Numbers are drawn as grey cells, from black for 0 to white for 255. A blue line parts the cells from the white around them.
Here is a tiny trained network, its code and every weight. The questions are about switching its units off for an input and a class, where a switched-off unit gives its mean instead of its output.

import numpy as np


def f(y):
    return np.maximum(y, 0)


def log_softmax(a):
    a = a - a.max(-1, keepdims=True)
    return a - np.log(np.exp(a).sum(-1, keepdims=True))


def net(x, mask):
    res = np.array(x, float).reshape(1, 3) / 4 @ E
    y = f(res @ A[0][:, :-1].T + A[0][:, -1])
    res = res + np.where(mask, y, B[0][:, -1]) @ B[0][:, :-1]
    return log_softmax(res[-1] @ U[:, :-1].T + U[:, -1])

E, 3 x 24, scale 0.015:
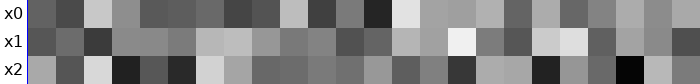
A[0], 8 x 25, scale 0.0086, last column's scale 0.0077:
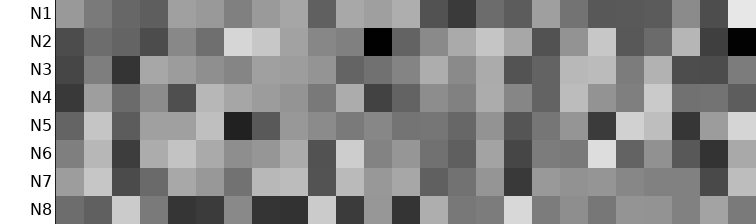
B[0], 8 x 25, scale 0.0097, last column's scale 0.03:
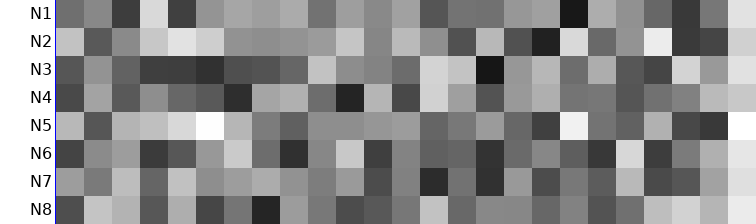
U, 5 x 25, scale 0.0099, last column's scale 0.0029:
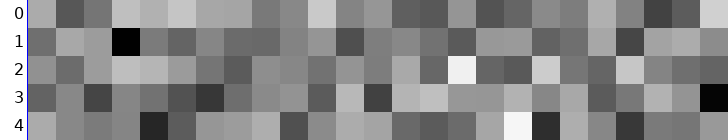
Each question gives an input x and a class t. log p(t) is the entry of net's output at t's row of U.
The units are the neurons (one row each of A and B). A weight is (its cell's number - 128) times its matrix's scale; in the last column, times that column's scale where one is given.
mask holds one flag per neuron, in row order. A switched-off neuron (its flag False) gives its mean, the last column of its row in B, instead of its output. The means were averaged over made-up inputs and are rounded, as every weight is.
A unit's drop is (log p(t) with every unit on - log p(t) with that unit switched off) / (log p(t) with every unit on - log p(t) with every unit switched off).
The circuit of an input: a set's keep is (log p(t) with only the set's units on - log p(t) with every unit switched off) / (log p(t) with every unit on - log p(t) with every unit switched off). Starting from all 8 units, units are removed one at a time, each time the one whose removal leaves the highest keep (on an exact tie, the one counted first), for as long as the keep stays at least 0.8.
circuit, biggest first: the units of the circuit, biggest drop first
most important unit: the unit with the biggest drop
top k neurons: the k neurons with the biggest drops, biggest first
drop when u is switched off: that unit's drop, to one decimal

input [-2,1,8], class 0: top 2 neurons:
N3, N2
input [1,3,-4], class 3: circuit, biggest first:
N4
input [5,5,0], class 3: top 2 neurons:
N5, N3
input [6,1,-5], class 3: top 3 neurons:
N3, N2, N4
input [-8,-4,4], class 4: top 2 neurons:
N5, N1
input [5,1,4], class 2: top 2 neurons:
N6, N3
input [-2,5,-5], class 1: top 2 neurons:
N3, N6
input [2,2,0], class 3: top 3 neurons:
N5, N6, N7
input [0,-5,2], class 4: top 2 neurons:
N5, N6
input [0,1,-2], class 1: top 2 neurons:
N2, N1
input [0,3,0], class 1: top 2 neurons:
N5, N1
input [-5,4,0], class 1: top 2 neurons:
N5, N6
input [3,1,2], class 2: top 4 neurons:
N6, N3, N7, N4
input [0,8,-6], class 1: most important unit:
N3
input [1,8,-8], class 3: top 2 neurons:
N3, N4
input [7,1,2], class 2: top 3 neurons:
N6, N3, N7
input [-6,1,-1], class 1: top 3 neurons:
N2, N6, N5
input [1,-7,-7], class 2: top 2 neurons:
N6, N1
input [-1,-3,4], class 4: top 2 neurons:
N5, N2
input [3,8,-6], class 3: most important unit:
N3
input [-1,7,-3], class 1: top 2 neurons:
N3, N6
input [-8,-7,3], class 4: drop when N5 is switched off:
0.3
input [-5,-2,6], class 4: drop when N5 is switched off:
0.2
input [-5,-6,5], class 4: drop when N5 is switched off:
0.0
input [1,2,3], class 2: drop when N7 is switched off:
0.2
